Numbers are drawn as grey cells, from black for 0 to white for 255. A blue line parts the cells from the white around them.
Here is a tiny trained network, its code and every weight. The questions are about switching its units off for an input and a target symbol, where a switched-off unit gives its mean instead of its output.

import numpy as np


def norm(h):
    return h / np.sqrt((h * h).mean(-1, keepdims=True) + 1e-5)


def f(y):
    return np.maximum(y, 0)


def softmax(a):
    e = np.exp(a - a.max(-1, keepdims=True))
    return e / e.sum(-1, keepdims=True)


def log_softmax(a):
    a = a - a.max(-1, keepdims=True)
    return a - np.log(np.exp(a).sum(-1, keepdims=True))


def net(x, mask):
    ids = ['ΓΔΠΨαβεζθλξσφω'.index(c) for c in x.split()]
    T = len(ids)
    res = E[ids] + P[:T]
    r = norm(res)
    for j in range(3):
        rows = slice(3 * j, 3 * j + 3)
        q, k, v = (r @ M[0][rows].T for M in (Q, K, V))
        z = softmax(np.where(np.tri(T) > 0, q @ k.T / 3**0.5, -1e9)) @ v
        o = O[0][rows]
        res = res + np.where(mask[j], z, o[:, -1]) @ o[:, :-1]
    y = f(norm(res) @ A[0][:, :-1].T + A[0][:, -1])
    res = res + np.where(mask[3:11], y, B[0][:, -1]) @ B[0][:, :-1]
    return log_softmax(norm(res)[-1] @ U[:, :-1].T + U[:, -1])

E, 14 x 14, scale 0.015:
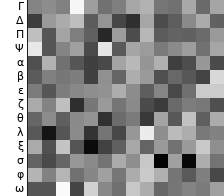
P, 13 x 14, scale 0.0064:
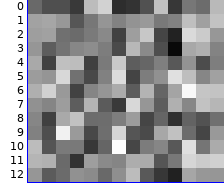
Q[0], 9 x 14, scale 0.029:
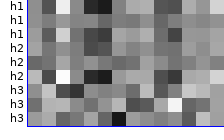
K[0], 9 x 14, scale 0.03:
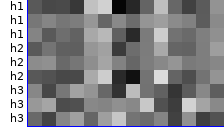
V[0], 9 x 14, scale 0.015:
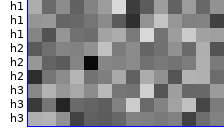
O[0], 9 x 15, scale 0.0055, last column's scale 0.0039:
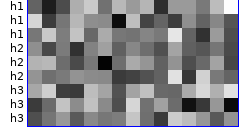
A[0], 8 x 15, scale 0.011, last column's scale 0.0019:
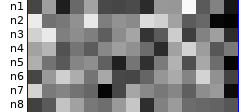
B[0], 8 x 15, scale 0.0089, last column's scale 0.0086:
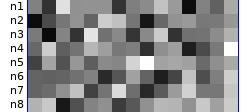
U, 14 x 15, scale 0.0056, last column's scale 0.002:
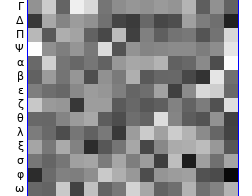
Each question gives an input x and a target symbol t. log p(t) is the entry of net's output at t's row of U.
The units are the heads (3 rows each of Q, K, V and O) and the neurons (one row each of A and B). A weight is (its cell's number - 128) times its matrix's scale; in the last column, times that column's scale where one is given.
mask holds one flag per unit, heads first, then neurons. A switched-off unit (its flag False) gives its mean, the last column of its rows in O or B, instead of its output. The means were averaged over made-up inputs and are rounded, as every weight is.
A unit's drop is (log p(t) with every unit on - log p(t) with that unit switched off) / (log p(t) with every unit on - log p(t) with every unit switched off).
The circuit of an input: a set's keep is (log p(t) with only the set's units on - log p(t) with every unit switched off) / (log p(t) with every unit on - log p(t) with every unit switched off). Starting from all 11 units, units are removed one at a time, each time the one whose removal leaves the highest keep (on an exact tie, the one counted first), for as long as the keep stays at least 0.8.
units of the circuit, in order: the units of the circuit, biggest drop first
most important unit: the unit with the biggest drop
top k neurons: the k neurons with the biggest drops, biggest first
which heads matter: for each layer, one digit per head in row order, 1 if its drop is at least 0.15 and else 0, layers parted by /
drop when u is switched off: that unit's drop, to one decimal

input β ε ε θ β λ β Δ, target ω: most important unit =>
h3
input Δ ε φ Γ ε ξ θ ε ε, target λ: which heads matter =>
010
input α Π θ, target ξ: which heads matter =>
110
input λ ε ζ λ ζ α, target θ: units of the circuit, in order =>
n3, h1
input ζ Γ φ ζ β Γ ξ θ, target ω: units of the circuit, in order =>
h2, h3, n4
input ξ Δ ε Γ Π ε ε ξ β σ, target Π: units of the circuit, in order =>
h2, n7, h3
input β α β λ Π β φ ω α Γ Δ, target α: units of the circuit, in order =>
h2, h1
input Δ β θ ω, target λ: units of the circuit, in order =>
h2, n5
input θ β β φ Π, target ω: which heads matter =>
001
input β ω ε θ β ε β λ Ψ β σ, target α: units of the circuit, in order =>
h1, h2
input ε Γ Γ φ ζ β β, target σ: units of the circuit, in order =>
h1, h2
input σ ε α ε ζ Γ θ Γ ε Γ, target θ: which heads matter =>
001
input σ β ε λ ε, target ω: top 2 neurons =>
n4, n8
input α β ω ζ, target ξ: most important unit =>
h1
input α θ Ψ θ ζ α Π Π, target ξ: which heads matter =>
100
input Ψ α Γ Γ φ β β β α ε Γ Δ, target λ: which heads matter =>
001
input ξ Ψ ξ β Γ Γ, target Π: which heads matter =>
010
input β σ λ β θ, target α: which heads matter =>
111
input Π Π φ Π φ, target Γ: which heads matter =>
111
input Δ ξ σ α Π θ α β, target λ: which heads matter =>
110
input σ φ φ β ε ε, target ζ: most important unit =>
h3
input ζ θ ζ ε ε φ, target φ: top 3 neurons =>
n2, n4, n6
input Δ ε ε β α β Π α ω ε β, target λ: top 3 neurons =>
n5, n8, n4
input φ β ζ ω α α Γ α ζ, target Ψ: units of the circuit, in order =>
h1, n6
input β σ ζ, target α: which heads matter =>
110
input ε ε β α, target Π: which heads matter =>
001
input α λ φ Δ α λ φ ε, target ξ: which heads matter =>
110
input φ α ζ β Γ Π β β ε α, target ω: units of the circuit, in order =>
h3
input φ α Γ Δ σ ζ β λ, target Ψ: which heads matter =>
111
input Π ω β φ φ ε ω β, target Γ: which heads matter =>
110
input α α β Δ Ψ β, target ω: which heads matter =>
001
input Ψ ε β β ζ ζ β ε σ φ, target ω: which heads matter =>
011
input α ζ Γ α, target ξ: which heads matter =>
110
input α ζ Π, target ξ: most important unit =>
n7
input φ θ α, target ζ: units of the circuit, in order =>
h3, n4, h1
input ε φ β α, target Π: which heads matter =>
001
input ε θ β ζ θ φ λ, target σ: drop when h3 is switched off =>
0.1
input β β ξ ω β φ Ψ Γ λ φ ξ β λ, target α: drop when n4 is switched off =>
0.3
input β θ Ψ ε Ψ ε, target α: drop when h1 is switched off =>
0.3
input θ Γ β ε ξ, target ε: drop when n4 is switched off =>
-0.1
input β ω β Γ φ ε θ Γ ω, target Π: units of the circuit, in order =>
h3
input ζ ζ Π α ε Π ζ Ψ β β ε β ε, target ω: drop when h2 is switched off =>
0.2
